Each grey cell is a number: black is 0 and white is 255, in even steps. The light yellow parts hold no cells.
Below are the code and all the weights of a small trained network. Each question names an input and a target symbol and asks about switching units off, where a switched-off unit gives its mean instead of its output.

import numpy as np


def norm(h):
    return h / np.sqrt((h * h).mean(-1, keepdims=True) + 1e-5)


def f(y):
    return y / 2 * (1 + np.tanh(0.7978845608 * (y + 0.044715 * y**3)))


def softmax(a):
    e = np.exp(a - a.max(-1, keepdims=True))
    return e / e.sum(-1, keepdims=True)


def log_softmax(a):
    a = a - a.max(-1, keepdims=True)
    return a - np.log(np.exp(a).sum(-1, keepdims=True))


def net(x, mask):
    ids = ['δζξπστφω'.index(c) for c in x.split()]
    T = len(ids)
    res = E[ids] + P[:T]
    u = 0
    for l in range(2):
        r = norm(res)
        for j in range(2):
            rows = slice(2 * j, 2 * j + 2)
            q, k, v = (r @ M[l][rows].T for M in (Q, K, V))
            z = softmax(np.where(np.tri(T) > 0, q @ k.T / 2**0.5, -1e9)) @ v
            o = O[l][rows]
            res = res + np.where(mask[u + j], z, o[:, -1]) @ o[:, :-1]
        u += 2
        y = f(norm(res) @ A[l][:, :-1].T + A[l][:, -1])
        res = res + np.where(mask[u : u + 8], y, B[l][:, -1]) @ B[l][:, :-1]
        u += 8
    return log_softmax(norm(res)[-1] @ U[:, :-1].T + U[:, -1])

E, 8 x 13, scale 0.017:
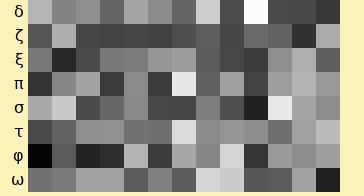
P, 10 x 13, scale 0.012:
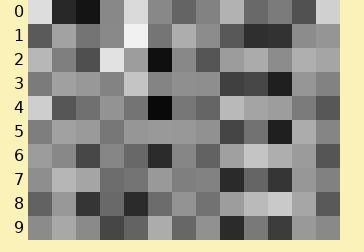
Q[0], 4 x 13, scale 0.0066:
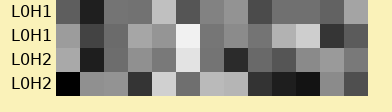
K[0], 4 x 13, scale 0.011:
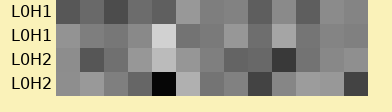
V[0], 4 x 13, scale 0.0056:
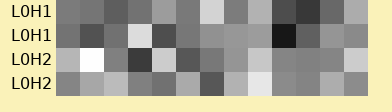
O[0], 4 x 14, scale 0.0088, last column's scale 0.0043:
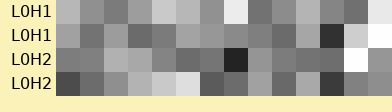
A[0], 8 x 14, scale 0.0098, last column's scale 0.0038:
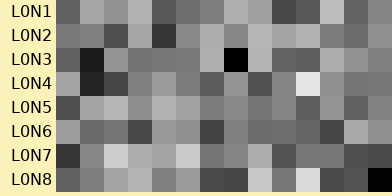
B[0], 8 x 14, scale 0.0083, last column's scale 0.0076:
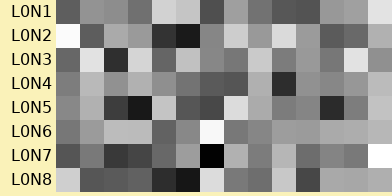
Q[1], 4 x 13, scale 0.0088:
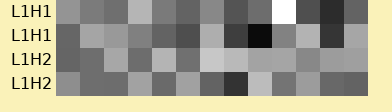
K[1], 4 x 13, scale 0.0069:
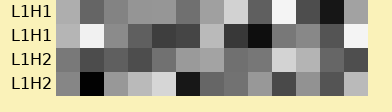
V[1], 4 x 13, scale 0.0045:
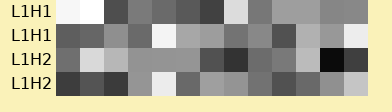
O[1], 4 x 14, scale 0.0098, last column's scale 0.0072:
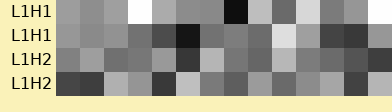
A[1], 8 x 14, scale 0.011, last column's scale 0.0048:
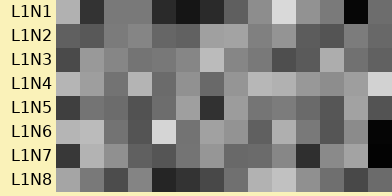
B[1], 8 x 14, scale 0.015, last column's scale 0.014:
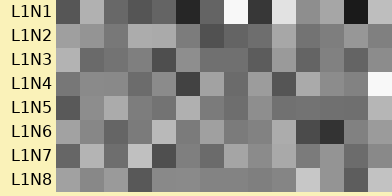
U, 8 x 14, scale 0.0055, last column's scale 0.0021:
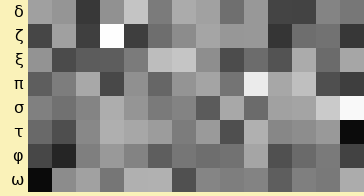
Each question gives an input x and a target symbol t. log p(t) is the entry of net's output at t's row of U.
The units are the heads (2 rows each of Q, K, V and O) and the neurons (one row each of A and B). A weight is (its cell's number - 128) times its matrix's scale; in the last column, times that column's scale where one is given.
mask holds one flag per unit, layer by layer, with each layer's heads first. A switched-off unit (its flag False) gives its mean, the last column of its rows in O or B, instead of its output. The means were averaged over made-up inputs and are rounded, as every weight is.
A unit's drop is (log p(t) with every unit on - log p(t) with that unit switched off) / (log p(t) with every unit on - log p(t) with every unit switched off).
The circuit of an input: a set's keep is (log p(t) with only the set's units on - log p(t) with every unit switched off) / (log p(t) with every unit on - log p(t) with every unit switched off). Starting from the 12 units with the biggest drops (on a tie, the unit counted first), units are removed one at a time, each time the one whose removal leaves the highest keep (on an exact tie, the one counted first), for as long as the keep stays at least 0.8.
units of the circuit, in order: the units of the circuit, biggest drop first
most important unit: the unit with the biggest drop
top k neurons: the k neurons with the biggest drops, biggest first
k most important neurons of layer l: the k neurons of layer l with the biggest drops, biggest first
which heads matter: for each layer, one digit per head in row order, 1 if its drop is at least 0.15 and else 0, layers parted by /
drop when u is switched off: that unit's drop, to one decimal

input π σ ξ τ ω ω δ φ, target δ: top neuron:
L1N6
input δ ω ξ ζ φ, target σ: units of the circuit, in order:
L0N3; L1N1
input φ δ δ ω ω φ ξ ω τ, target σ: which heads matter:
10 / 10
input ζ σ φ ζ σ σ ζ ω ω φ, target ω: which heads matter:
01 / 00
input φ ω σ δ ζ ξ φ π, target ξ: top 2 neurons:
L1N3; L1N1
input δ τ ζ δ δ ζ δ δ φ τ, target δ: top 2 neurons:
L0N7; L1N6
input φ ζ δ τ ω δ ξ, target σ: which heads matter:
01 / 00
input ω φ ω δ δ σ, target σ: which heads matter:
00 / 00
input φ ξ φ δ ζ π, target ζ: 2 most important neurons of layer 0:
L0N3; L0N2
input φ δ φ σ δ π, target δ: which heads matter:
10 / 00
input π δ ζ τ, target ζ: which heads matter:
01 / 10
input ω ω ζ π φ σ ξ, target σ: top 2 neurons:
L0N3; L0N4
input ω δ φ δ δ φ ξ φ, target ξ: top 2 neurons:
L1N1; L1N3
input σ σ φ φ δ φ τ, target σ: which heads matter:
00 / 10
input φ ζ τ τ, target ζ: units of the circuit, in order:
L1H1; L1N7; L1N8
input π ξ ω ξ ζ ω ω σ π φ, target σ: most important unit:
L0H2
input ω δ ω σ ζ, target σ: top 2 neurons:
L0N6; L1N1
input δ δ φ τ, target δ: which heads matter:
10 / 10
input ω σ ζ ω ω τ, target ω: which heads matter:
01 / 00
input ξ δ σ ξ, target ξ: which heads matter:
01 / 00
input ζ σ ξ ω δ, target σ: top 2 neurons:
L1N1; L0N2
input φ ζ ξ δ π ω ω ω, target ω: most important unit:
L1N5
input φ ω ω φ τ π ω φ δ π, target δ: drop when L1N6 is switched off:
0.1
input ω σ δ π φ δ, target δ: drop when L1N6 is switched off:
0.1
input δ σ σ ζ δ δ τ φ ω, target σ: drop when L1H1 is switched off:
1.6
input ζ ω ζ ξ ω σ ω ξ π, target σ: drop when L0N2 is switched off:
-0.1
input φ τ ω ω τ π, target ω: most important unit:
L0H2
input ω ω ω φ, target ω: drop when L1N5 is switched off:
0.2
